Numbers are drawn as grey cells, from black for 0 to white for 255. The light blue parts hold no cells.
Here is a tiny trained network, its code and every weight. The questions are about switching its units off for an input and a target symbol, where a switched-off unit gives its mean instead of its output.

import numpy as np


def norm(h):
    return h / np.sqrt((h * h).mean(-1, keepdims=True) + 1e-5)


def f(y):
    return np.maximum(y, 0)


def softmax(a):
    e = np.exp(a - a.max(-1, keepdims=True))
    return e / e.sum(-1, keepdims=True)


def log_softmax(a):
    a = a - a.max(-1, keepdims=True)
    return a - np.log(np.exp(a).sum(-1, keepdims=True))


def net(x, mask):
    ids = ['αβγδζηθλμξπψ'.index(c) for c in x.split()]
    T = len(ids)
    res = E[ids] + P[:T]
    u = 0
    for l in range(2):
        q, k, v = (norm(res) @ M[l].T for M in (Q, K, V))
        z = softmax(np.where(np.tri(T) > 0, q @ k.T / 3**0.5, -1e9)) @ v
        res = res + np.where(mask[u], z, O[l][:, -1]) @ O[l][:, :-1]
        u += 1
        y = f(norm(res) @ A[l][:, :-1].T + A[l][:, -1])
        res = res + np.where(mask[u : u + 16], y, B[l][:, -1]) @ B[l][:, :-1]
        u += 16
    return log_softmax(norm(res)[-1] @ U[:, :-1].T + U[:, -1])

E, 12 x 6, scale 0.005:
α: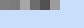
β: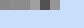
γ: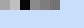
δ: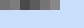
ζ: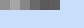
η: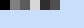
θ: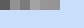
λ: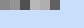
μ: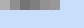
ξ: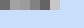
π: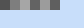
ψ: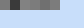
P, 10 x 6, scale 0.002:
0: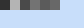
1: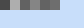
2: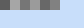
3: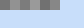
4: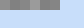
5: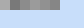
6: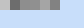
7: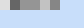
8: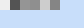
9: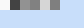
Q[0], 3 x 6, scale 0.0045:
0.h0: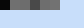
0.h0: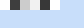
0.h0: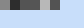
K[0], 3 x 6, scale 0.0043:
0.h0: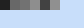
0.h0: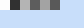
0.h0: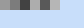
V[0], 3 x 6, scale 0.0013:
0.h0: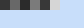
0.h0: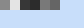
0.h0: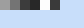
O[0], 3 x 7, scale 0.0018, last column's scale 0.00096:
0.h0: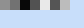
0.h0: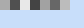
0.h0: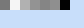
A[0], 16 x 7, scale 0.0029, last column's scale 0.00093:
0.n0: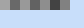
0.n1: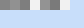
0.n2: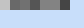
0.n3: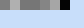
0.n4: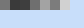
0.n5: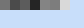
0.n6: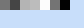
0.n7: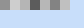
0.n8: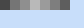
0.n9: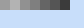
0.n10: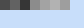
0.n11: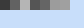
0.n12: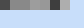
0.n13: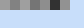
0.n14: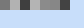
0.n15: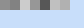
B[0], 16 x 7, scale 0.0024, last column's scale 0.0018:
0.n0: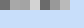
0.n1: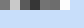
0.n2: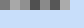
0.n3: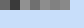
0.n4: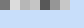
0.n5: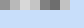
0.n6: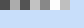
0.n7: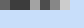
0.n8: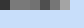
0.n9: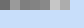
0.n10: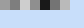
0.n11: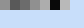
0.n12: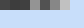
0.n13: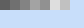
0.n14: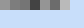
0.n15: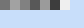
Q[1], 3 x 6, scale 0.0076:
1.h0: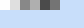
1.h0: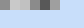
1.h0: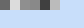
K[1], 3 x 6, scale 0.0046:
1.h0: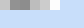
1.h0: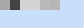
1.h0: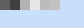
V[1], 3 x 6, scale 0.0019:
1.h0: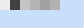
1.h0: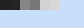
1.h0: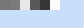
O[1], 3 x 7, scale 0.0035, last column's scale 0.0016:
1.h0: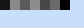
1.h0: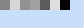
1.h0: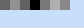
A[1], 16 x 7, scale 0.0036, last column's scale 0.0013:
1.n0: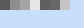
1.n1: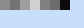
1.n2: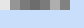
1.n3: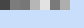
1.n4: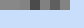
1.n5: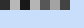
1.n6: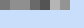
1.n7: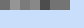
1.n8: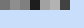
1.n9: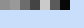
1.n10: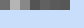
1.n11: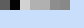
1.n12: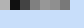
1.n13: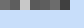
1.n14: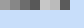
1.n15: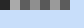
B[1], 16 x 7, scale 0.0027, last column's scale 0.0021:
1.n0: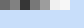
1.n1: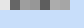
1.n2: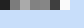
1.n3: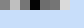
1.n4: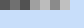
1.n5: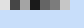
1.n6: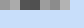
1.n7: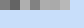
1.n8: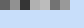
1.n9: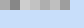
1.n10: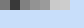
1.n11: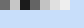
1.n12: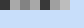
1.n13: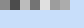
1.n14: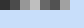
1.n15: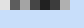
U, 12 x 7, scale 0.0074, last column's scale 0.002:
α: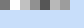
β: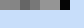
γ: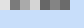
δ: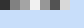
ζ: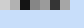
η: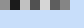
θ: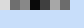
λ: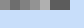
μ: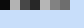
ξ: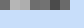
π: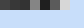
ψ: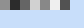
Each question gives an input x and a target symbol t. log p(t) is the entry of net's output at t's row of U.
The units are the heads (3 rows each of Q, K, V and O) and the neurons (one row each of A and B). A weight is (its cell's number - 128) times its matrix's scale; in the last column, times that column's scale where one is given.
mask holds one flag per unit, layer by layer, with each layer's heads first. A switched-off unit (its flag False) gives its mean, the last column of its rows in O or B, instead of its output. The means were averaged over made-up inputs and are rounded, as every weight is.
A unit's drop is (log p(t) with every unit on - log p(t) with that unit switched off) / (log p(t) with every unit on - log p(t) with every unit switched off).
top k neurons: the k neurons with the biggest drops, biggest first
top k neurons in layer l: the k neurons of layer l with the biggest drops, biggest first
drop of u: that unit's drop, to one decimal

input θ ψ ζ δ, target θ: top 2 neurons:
0.n4; 0.n15
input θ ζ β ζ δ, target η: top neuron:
0.n5
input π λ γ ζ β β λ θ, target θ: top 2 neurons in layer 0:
0.n6; 0.n1
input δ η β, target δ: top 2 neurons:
1.n2; 1.n3
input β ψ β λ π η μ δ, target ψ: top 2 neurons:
0.n4; 0.n5
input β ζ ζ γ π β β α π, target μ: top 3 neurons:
1.n3; 0.n6; 1.n11
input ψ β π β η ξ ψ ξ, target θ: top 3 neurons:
1.n15; 1.n5; 0.n7
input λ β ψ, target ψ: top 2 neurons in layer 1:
1.n11; 1.n1
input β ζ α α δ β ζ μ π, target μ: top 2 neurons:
1.n3; 0.n6
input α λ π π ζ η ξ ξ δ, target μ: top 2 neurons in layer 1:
1.n8; 1.n2
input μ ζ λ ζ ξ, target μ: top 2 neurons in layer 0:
0.n15; 0.n1
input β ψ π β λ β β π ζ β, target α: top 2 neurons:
0.n6; 0.n1
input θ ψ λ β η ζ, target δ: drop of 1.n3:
0.3
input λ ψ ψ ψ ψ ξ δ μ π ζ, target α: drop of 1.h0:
0.7
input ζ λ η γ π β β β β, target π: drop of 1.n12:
0.2
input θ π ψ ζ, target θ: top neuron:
0.n5
